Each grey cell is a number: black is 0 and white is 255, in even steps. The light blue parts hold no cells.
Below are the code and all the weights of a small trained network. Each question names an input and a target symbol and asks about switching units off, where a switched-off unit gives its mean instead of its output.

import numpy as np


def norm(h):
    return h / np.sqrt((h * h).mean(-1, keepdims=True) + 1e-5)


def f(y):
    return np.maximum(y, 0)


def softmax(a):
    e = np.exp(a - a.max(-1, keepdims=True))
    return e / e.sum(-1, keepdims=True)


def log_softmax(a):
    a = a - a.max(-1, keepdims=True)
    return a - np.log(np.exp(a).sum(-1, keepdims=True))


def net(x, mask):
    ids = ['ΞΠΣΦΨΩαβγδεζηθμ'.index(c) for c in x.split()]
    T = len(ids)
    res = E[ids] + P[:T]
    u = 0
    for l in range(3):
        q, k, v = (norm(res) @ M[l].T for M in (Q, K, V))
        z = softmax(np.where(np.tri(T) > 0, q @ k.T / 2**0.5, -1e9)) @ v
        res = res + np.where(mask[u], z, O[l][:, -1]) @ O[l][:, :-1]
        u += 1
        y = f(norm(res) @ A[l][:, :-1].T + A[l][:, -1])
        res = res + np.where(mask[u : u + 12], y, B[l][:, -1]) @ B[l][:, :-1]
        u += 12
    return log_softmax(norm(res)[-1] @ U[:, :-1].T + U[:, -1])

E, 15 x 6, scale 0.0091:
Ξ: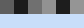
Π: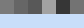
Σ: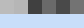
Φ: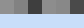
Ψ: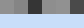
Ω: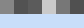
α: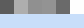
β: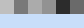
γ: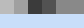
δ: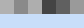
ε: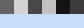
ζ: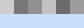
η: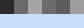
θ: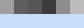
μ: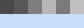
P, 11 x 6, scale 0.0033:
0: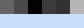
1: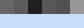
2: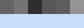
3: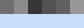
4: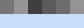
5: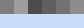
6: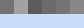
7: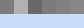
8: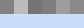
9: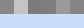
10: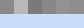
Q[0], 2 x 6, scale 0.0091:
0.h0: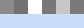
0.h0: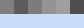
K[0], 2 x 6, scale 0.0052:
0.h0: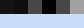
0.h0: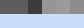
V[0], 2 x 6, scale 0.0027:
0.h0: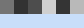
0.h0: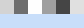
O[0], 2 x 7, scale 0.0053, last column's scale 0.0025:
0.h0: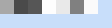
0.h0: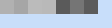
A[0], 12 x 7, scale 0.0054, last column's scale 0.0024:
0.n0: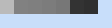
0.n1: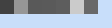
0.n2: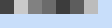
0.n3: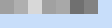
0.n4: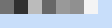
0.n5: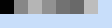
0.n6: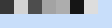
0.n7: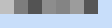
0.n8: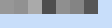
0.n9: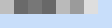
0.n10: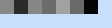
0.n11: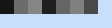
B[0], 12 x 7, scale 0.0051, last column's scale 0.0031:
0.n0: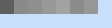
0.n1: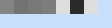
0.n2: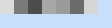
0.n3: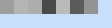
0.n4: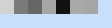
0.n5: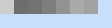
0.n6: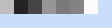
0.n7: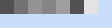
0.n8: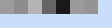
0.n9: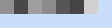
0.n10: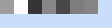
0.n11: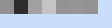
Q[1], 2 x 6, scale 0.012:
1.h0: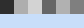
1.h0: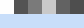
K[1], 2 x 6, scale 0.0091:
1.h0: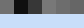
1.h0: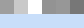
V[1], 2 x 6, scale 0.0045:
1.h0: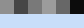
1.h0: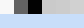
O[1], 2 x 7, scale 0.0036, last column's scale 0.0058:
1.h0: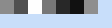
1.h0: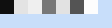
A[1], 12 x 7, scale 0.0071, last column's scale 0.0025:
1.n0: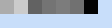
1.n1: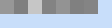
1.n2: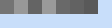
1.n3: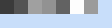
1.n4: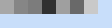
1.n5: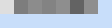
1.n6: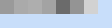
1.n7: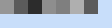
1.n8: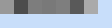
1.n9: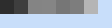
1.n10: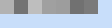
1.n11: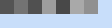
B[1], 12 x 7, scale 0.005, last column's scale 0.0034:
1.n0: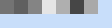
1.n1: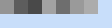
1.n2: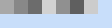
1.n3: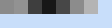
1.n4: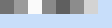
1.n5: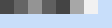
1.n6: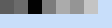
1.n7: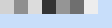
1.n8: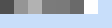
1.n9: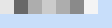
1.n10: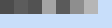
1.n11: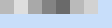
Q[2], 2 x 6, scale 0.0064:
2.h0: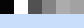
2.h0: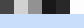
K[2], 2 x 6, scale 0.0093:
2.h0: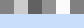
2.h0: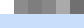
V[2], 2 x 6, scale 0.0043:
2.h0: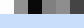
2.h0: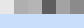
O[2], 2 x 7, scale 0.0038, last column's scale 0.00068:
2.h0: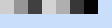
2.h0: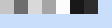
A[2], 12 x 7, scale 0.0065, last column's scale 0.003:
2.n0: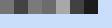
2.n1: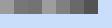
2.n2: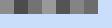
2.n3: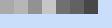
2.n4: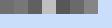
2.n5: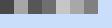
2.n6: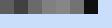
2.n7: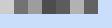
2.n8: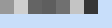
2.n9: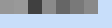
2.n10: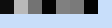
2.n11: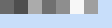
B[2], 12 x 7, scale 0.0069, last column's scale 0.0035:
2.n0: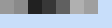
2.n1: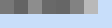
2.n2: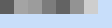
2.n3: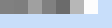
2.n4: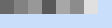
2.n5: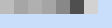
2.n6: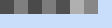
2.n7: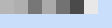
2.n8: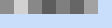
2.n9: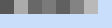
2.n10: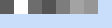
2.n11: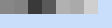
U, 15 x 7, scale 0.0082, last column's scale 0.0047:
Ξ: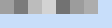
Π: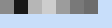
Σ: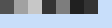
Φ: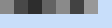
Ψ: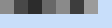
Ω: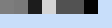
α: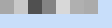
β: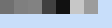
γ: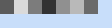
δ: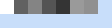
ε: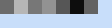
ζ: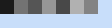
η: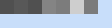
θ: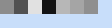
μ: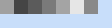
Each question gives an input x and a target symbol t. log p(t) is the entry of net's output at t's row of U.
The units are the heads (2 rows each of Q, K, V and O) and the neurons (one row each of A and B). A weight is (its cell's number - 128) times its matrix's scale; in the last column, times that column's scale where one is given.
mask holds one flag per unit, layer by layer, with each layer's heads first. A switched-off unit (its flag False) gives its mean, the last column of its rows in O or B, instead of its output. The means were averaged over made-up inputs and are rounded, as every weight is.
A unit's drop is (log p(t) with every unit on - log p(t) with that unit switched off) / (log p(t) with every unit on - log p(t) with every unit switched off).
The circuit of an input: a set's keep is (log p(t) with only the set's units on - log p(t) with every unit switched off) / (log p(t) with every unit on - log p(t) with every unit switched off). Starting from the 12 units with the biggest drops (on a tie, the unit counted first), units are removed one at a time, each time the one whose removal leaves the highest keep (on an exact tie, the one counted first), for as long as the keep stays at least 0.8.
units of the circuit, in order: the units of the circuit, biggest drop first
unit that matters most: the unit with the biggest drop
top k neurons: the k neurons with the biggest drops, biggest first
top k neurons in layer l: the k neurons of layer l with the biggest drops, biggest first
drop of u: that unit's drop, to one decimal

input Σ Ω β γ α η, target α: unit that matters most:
1.h0
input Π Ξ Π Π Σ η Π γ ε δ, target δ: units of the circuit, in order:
[1.h0; 0.n9; 0.n8]
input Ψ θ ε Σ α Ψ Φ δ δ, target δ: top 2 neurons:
[2.n7; 0.n9]
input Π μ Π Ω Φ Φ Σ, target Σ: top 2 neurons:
[1.n4; 2.n7]
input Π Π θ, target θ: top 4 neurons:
[1.n4; 1.n9; 0.n9; 2.n11]
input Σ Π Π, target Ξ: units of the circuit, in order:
[1.n9; 1.h0]
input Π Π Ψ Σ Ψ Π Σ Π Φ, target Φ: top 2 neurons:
[0.n6; 2.n0]
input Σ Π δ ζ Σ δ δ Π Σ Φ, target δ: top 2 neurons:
[0.n6; 1.n7]
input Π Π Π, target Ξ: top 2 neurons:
[1.n9; 0.n1]
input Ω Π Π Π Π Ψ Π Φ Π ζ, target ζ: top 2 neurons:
[1.n10; 0.n9]
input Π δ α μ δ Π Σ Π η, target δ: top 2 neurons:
[0.n4; 1.n7]
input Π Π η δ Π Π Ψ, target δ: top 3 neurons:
[1.n7; 0.n6; 0.n1]
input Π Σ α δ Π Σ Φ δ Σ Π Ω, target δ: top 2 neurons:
[0.n6; 1.n7]
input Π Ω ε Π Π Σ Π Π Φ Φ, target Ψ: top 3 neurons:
[0.n6; 2.n0; 1.n9]
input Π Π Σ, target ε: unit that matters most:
1.n9
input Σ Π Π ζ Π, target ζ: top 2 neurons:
[1.n10; 1.n6]
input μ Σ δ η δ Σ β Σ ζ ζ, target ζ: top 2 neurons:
[1.n10; 1.n6]
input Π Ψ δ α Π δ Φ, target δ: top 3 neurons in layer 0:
[0.n6; 0.n3; 0.n1]
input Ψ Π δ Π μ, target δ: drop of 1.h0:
0.2
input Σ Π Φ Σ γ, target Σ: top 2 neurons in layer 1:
[1.n4; 1.n6]
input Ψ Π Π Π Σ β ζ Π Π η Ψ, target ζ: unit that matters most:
2.h0
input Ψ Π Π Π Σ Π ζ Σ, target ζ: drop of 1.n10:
0.2
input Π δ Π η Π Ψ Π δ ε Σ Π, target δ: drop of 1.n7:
0.3
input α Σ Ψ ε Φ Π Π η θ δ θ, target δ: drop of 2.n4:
0.1
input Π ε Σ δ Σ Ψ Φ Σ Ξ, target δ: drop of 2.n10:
0.0
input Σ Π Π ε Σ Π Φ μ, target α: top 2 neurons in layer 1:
[1.n3; 1.n5]
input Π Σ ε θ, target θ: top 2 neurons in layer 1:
[1.n4; 1.n9]
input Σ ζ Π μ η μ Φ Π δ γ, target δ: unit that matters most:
1.h0
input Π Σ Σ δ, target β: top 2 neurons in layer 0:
[0.n9; 0.n11]
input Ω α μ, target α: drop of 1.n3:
0.1
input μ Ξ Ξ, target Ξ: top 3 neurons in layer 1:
[1.n9; 1.n5; 1.n11]
